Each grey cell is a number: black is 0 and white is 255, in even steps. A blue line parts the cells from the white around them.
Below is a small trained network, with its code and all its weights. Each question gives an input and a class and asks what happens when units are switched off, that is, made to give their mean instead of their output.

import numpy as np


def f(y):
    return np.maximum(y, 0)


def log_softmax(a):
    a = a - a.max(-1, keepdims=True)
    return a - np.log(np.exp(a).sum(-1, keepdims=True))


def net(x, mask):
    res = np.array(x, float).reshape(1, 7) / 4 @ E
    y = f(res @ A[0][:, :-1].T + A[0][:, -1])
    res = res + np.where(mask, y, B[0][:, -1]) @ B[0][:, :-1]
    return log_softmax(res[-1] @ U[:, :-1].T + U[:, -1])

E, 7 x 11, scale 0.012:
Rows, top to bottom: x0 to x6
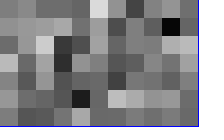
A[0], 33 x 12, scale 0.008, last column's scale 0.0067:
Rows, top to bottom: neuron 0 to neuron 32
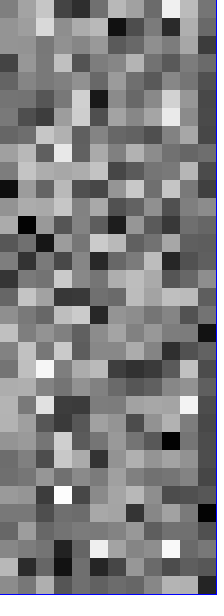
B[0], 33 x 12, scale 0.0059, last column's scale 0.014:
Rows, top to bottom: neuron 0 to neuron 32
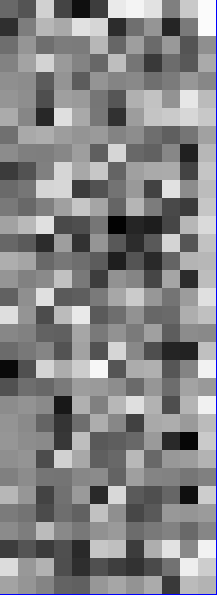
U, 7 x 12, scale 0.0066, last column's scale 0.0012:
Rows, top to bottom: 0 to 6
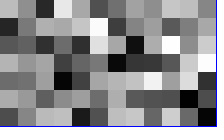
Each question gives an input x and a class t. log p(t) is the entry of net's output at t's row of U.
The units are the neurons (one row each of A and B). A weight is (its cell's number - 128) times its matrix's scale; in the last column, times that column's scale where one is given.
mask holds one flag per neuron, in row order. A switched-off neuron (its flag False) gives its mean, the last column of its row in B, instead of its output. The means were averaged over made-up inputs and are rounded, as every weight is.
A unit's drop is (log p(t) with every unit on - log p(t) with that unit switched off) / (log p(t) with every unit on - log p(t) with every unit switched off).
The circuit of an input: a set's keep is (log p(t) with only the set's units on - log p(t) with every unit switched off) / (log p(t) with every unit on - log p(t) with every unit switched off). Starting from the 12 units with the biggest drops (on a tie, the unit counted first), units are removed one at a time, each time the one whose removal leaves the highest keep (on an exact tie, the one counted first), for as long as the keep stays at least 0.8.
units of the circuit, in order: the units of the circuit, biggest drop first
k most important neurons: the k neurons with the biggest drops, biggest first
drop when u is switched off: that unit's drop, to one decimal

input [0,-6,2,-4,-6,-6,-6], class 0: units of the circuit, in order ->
(neuron 6)
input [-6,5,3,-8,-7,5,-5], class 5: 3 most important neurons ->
(neuron 27; neuron 19; neuron 24)
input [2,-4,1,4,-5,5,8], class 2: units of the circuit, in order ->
(neuron 30; neuron 22)
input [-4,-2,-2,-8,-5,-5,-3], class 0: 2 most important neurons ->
(neuron 6; neuron 25)
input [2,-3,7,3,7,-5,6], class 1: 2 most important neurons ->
(neuron 20; neuron 1)
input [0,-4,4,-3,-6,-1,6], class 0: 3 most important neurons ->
(neuron 6; neuron 5; neuron 25)
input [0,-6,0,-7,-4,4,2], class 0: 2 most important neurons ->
(neuron 6; neuron 25)
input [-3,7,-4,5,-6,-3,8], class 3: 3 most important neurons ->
(neuron 12; neuron 14; neuron 31)
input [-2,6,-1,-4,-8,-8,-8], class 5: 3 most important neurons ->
(neuron 27; neuron 8; neuron 19)
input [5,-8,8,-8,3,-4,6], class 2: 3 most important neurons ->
(neuron 30; neuron 13; neuron 22)
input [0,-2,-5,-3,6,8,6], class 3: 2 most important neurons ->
(neuron 31; neuron 14)
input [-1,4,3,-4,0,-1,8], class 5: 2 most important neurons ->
(neuron 20; neuron 31)
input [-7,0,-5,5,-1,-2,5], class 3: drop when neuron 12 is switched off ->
0.2
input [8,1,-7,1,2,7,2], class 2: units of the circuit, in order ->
(neuron 13)
